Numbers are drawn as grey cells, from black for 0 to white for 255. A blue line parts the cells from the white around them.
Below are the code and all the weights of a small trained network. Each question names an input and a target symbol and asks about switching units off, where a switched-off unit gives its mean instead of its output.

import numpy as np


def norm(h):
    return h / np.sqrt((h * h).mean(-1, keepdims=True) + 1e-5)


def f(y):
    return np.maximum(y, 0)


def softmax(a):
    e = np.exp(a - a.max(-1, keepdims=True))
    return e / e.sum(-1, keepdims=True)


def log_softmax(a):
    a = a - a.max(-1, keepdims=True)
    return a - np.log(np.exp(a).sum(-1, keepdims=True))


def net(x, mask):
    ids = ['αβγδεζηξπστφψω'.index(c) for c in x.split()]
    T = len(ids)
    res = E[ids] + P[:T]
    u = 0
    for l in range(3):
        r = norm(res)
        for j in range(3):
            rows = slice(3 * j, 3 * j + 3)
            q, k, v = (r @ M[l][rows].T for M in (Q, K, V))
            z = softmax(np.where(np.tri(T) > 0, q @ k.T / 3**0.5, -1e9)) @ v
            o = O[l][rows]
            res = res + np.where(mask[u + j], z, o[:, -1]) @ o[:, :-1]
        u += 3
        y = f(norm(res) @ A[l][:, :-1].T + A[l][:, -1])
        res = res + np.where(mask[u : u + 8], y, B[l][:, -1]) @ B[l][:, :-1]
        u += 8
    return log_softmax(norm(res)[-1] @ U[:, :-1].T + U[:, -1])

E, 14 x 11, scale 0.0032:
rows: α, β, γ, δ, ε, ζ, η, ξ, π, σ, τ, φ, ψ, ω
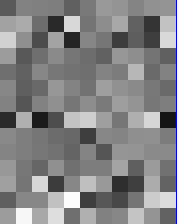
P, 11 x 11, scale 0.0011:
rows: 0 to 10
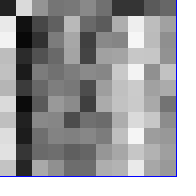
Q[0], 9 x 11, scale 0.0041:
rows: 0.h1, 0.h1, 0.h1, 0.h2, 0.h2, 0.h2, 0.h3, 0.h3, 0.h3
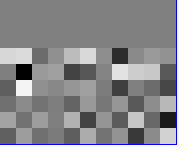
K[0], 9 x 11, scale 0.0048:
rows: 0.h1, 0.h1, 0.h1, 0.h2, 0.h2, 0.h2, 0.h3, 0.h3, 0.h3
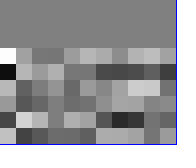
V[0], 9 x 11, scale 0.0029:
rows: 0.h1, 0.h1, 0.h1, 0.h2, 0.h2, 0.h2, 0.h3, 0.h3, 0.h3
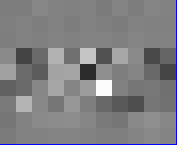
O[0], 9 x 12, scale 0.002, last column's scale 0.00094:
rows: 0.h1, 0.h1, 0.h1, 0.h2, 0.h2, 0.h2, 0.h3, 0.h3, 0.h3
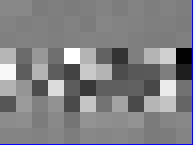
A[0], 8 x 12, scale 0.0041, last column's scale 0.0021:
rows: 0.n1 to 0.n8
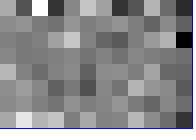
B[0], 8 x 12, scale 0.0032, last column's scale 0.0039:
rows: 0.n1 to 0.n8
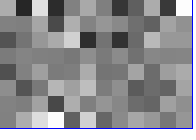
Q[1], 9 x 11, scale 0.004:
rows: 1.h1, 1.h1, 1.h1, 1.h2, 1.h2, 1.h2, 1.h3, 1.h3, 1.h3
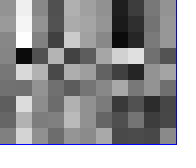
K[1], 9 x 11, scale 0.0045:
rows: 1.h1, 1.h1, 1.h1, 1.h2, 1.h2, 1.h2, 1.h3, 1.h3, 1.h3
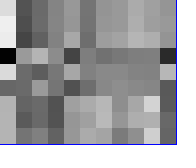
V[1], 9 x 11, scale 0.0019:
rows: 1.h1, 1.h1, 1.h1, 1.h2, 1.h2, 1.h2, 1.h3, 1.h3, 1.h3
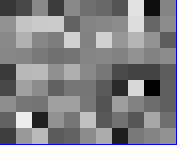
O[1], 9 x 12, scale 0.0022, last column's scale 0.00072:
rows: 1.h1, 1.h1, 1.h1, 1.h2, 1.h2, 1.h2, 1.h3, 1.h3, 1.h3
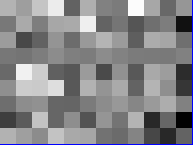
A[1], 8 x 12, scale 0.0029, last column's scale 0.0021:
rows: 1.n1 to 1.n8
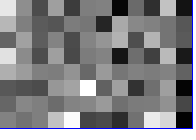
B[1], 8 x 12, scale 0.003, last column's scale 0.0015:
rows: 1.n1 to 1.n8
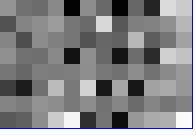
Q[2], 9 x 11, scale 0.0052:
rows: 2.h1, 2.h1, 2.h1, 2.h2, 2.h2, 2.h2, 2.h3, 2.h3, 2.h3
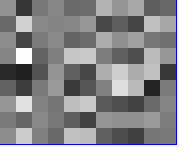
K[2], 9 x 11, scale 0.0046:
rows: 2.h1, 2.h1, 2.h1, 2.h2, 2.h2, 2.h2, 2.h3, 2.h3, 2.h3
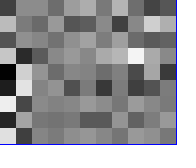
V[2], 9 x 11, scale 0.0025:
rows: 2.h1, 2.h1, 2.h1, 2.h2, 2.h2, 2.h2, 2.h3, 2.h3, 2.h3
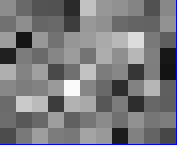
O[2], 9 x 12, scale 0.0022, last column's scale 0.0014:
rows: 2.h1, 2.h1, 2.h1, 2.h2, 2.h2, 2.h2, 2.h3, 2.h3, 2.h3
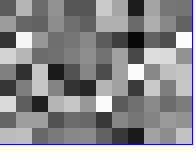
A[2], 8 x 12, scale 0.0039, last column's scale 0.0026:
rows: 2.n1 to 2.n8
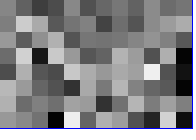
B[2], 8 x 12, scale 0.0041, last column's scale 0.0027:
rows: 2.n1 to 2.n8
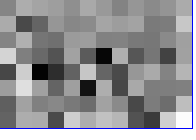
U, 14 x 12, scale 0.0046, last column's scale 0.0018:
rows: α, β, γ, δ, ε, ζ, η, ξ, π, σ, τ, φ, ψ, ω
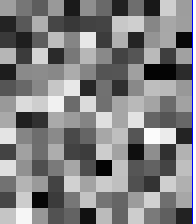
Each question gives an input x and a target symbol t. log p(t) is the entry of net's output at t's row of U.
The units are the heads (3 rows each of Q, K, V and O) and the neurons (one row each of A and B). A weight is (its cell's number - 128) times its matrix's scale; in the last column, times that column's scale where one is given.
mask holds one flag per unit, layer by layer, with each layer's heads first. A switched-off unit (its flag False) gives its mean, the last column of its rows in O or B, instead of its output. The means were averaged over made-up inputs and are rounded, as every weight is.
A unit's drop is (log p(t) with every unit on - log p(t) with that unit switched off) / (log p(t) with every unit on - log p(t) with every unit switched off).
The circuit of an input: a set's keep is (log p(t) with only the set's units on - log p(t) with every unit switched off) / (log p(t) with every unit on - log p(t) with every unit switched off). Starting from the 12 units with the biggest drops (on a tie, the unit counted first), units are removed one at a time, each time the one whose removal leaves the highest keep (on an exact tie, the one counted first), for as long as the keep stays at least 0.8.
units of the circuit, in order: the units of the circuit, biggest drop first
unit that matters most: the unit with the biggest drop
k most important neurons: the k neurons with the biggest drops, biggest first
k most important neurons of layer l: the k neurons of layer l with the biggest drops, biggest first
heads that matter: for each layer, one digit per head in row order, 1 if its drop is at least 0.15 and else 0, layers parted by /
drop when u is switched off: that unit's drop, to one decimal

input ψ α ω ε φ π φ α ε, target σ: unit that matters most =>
2.h2
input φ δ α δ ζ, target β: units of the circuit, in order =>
0.n1, 2.h3
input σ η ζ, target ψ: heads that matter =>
010 / 000 / 000
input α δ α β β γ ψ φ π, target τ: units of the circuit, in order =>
0.n1, 2.n4, 2.h2
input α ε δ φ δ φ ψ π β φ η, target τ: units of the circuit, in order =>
0.h2, 0.n1, 2.n4, 2.h2
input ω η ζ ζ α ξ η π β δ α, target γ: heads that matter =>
000 / 100 / 000
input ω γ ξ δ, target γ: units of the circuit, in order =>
1.h1, 0.n1, 1.n6
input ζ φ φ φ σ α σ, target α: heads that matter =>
010 / 000 / 000
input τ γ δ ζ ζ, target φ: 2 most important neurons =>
0.n1, 2.n8
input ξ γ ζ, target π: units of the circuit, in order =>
2.h2, 0.n1
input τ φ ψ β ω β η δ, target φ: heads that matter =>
000 / 100 / 000
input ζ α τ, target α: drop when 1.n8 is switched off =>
0.0
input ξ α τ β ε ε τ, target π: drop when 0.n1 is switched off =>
0.1
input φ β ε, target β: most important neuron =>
0.n1
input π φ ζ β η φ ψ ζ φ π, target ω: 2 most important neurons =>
2.n6, 0.n1
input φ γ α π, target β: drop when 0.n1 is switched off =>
0.6
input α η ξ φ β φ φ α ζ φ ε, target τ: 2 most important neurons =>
0.n1, 2.n4
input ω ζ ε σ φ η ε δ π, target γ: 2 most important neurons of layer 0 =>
0.n6, 0.n1
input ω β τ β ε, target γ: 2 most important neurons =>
1.n6, 0.n1
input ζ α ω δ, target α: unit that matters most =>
0.h2
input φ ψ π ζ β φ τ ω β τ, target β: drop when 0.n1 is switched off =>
0.3
